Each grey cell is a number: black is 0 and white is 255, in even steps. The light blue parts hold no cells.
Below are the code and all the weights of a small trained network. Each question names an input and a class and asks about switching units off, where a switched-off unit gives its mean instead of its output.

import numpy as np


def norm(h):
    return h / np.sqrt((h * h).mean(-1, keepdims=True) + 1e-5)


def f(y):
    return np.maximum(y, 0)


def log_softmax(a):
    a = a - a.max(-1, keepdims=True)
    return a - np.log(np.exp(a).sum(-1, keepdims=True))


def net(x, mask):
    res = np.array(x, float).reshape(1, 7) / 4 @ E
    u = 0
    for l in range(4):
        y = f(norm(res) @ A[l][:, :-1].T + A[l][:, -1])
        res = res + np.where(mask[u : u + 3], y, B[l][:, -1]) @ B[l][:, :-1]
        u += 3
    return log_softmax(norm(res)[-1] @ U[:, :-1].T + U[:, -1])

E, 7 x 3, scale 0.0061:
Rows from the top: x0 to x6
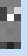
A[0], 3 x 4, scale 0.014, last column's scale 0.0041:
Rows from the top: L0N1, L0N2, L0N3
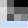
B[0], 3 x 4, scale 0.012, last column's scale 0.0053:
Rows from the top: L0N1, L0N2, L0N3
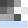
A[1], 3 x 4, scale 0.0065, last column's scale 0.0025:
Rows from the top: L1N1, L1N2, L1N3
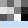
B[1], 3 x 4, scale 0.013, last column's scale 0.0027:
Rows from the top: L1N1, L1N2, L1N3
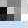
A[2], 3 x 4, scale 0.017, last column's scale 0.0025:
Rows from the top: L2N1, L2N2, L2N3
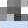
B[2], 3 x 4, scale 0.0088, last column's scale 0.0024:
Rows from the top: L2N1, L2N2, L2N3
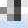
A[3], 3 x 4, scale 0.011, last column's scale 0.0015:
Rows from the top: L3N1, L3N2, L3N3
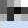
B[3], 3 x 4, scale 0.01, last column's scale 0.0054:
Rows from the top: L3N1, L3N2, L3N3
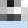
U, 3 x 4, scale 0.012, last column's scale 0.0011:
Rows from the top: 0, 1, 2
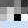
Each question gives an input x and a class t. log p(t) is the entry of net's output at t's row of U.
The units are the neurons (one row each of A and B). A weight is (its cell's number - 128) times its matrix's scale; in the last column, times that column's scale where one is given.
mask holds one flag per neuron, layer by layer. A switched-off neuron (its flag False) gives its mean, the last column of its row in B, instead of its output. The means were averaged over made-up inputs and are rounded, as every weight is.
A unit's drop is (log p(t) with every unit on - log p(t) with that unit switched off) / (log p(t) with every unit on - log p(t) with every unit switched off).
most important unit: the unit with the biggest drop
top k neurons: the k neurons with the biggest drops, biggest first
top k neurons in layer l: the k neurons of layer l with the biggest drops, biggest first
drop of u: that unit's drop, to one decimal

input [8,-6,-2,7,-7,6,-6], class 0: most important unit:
L0N2
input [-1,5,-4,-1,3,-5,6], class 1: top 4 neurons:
L3N2; L0N2; L0N1; L2N2
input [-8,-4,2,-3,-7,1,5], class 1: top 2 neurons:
L3N2; L0N2
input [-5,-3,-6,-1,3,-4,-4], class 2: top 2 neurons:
L0N3; L2N1
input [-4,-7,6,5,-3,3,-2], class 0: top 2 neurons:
L0N2; L0N3
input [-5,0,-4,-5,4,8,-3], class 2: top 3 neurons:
L0N3; L0N1; L1N3
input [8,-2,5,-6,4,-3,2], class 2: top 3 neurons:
L0N2; L1N3; L2N3
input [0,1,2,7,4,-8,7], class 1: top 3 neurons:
L3N2; L0N2; L0N3
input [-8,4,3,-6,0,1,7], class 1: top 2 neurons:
L0N2; L3N2
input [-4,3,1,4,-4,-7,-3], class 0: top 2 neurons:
L0N3; L3N2
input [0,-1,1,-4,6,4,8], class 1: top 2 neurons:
L3N2; L0N2
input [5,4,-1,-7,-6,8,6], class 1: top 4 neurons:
L0N2; L3N2; L0N1; L1N2
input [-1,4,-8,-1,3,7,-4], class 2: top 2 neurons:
L2N1; L0N2
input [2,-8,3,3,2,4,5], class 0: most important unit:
L0N1
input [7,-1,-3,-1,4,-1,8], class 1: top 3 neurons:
L3N2; L0N2; L2N2
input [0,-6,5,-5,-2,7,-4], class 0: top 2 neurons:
L0N2; L0N3
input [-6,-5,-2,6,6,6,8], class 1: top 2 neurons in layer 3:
L3N2; L3N1
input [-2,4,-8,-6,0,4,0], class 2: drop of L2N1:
0.1
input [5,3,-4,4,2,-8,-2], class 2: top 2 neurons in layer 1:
L1N3; L1N1
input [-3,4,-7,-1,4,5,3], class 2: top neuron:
L0N2
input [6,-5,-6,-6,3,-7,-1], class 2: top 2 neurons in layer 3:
L3N1; L3N2
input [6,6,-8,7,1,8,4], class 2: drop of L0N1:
0.8
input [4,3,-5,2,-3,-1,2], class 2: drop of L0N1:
0.0
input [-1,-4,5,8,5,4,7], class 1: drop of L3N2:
0.7
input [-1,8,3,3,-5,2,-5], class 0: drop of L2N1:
0.1
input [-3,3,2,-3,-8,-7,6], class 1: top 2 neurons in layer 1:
L1N2; L1N3
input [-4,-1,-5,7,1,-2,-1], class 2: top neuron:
L1N3
